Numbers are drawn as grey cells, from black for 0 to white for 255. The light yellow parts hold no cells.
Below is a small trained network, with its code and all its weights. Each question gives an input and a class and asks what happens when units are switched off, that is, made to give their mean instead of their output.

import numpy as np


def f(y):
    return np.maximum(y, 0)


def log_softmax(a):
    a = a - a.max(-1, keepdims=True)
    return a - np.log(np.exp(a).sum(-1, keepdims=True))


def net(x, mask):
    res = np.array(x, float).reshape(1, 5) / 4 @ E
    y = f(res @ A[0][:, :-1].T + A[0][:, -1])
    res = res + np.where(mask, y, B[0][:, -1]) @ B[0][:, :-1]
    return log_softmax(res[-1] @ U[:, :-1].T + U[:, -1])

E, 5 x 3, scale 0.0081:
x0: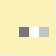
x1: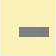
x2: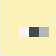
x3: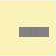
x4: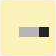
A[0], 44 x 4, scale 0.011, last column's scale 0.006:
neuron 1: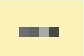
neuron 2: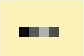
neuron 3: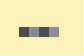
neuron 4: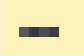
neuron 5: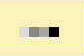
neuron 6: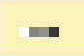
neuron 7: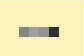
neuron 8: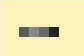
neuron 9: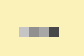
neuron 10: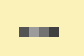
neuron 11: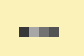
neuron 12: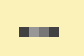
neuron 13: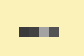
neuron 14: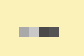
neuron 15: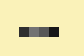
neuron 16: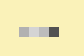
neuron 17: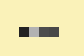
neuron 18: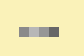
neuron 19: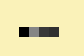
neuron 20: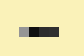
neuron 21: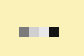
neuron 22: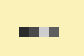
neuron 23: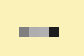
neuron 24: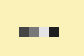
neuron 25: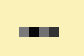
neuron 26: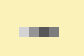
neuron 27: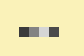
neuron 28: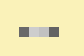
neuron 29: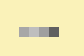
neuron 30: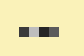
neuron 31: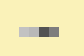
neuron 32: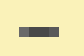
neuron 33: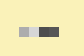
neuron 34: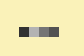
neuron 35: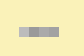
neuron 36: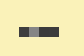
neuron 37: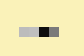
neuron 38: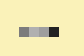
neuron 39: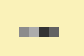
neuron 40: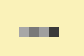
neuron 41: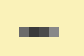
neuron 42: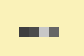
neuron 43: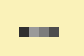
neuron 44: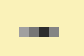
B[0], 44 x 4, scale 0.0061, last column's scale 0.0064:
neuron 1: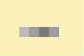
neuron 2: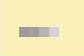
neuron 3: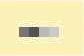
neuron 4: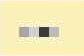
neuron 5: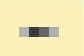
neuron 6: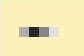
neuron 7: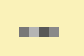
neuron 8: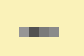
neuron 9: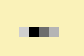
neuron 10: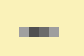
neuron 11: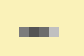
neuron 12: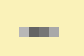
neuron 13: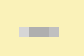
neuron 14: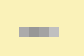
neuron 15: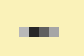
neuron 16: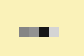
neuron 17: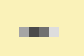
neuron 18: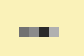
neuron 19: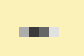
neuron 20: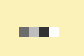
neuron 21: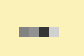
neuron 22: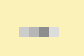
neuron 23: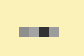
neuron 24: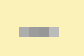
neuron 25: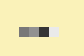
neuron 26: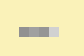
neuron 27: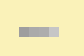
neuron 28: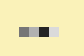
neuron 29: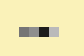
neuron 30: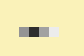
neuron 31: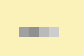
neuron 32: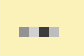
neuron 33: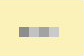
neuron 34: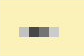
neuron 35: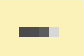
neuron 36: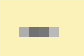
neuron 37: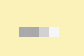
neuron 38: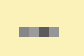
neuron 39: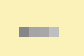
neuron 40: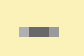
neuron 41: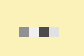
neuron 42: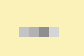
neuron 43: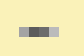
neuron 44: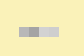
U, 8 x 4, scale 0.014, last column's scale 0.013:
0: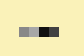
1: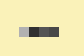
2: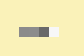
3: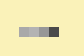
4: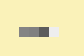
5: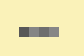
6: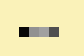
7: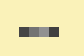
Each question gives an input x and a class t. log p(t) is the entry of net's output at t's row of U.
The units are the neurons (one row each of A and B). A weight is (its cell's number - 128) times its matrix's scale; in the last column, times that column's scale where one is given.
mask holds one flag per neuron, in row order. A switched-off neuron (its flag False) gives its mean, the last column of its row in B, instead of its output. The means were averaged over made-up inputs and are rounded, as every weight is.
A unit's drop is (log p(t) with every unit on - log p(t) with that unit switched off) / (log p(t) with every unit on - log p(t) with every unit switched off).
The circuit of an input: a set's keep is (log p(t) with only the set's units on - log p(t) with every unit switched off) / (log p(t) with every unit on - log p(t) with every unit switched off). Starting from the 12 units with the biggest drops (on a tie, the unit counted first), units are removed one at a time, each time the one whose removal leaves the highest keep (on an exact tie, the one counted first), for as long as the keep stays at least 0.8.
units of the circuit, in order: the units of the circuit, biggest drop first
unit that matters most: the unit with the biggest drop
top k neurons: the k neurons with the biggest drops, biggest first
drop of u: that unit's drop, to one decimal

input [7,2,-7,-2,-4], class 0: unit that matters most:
neuron 28
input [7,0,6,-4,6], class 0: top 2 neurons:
(neuron 16; neuron 29)
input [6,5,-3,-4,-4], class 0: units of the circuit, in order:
(neuron 28; neuron 21)
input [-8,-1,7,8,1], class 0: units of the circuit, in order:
(neuron 20; neuron 41)
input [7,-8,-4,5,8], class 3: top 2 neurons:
(neuron 37; neuron 33)
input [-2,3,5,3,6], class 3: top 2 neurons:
(neuron 37; neuron 44)
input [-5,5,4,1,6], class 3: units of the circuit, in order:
(neuron 44; neuron 37; neuron 26)
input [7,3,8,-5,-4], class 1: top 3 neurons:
(neuron 9; neuron 6; neuron 5)
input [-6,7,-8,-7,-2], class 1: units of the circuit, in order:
(neuron 19; neuron 15)
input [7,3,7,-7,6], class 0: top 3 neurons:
(neuron 16; neuron 29; neuron 18)
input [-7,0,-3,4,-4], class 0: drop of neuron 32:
0.1
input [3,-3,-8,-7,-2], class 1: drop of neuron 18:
0.0
